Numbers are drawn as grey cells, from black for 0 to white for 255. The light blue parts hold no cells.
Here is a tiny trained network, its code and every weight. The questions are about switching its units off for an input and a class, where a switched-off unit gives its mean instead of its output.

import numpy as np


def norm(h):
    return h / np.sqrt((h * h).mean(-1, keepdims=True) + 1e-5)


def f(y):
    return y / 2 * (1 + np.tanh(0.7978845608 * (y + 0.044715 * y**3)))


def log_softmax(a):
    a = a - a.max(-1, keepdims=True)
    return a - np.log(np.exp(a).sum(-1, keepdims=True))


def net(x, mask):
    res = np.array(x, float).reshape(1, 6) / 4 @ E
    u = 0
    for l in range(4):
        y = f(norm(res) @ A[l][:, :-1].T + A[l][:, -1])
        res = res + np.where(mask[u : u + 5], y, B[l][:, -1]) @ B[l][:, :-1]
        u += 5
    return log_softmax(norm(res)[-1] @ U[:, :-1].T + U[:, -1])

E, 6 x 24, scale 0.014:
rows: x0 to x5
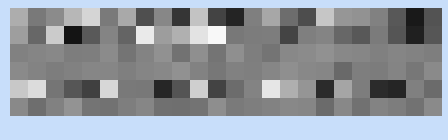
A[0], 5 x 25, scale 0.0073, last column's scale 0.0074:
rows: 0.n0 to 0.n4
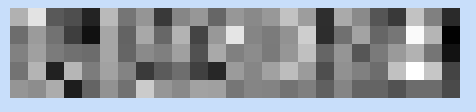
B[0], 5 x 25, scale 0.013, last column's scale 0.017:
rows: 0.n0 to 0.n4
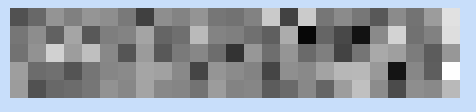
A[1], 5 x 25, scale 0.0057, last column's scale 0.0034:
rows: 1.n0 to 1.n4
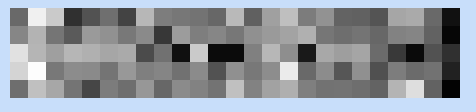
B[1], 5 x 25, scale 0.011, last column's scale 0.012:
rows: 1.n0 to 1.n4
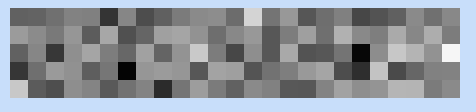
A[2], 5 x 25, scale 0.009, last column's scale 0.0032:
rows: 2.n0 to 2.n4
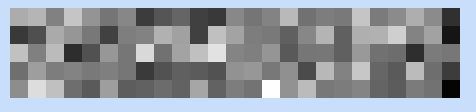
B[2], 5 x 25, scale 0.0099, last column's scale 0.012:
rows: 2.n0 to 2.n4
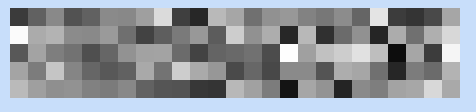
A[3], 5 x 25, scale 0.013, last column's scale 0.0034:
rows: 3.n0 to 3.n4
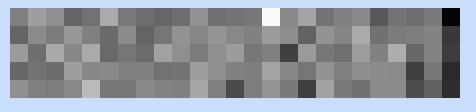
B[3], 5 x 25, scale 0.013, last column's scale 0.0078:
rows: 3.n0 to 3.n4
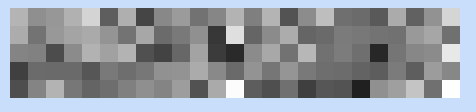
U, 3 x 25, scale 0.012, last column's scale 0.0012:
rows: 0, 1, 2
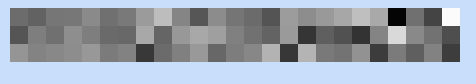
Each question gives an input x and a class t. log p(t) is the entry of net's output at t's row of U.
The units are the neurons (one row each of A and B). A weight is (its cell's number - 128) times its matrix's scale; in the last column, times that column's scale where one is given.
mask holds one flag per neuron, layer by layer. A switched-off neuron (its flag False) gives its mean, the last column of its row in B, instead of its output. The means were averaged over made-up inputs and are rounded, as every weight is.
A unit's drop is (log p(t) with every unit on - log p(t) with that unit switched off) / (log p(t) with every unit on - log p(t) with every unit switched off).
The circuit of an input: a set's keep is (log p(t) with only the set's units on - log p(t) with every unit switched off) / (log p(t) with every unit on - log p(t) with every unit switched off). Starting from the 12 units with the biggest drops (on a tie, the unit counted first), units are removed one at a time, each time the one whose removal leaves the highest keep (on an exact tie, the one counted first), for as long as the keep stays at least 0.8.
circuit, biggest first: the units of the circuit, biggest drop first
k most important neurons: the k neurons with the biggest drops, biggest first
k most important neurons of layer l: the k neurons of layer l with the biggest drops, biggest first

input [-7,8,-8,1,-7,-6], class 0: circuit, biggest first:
2.n2
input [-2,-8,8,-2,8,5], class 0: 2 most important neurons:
0.n3; 2.n1
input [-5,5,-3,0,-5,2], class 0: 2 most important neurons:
2.n2; 0.n0
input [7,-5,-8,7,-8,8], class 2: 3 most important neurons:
0.n1; 2.n1; 3.n2
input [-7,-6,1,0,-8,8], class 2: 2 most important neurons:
2.n1; 1.n2
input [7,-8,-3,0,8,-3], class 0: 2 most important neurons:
0.n3; 0.n1
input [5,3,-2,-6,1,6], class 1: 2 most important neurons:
1.n2; 0.n3
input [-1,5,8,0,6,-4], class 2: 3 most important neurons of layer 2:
2.n4; 2.n0; 2.n3
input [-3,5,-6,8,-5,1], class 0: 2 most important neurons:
2.n2; 0.n0
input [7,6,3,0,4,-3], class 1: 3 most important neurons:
1.n2; 0.n3; 3.n4
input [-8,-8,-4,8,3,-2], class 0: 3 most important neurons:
0.n3; 1.n2; 3.n4
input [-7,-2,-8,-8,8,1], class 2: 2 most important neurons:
0.n0; 1.n2
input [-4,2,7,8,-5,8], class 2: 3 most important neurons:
2.n1; 1.n2; 3.n2
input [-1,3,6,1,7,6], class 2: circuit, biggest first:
0.n0
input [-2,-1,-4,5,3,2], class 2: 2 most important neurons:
0.n0; 1.n2
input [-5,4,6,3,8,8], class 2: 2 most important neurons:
0.n0; 0.n3
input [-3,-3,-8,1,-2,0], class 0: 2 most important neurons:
0.n3; 1.n2
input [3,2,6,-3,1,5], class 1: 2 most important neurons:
0.n3; 1.n2
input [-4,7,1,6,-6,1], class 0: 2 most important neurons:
2.n2; 0.n0
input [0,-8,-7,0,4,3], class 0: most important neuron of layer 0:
0.n3
